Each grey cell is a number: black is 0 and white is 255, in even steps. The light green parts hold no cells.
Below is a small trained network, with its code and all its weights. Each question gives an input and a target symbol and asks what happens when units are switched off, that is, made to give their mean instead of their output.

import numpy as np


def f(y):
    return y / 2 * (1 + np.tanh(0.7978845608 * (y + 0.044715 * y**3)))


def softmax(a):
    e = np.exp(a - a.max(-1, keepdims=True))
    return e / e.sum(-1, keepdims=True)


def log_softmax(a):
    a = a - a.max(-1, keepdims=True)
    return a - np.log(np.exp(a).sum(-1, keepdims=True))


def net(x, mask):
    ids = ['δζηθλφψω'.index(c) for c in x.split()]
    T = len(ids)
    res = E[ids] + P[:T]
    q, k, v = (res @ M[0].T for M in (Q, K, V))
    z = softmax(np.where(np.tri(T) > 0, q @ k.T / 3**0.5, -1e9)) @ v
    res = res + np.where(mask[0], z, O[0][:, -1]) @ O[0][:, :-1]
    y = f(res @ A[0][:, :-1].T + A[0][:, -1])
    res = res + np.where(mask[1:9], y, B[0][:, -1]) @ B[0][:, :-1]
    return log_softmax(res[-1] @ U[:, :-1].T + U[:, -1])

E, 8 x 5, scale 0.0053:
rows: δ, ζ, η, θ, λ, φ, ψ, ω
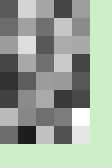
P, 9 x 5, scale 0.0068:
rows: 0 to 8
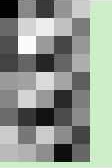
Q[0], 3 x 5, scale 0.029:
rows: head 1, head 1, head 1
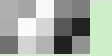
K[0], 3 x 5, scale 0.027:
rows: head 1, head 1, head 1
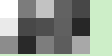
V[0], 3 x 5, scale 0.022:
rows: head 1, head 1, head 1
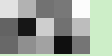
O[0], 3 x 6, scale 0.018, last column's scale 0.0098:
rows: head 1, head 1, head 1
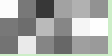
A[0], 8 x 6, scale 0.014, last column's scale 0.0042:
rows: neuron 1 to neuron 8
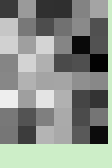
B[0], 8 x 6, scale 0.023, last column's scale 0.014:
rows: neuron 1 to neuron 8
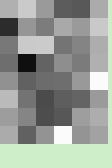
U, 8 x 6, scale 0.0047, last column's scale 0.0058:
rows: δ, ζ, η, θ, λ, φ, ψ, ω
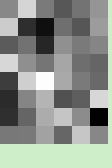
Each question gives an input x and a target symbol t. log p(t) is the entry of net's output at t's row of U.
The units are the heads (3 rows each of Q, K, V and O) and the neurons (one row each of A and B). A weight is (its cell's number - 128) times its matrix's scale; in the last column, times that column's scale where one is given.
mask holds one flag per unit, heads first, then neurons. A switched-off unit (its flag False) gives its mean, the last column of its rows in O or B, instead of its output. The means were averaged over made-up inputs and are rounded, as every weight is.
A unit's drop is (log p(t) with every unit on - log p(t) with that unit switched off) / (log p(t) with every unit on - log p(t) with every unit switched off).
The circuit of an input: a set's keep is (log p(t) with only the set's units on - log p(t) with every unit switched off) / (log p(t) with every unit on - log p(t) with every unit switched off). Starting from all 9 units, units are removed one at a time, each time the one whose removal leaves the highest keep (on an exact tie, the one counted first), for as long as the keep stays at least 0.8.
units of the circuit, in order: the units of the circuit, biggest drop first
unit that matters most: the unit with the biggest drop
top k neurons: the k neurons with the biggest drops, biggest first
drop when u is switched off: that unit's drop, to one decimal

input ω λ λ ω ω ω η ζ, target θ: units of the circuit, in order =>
head 1; neuron 3; neuron 8; neuron 6
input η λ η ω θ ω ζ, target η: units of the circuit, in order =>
neuron 2; head 1
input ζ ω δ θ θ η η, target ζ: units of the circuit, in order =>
head 1
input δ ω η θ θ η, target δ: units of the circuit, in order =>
head 1; neuron 1
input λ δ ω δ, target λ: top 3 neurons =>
neuron 1; neuron 8; neuron 5
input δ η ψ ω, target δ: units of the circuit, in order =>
head 1; neuron 1
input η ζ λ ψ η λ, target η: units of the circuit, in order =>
neuron 2; head 1; neuron 6
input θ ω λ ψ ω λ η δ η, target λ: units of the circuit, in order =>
neuron 2; neuron 3; head 1
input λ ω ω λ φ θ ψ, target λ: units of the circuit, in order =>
head 1; neuron 1; neuron 8
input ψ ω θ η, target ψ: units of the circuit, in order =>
neuron 2; head 1
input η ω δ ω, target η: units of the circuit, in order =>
head 1; neuron 2
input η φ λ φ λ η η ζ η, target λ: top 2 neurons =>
neuron 3; neuron 2
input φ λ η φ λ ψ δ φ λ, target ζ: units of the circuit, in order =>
neuron 4; head 1
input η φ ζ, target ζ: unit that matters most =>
neuron 4
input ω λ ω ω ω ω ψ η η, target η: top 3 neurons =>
neuron 2; neuron 6; neuron 3
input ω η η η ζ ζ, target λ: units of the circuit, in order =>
neuron 3; head 1; neuron 5
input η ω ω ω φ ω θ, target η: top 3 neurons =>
neuron 2; neuron 7; neuron 1
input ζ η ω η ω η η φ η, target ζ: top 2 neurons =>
neuron 4; neuron 2
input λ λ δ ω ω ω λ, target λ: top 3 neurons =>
neuron 1; neuron 8; neuron 5
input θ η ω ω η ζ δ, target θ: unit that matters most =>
neuron 8
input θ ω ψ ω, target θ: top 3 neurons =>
neuron 8; neuron 1; neuron 7
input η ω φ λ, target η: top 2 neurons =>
neuron 2; neuron 7
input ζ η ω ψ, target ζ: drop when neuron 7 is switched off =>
0.2
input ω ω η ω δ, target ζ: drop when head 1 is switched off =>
0.6
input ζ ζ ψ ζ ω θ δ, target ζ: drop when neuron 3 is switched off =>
0.2
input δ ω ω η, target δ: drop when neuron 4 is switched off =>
0.1
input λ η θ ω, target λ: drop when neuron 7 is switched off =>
0.0
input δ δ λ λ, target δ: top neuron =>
neuron 1
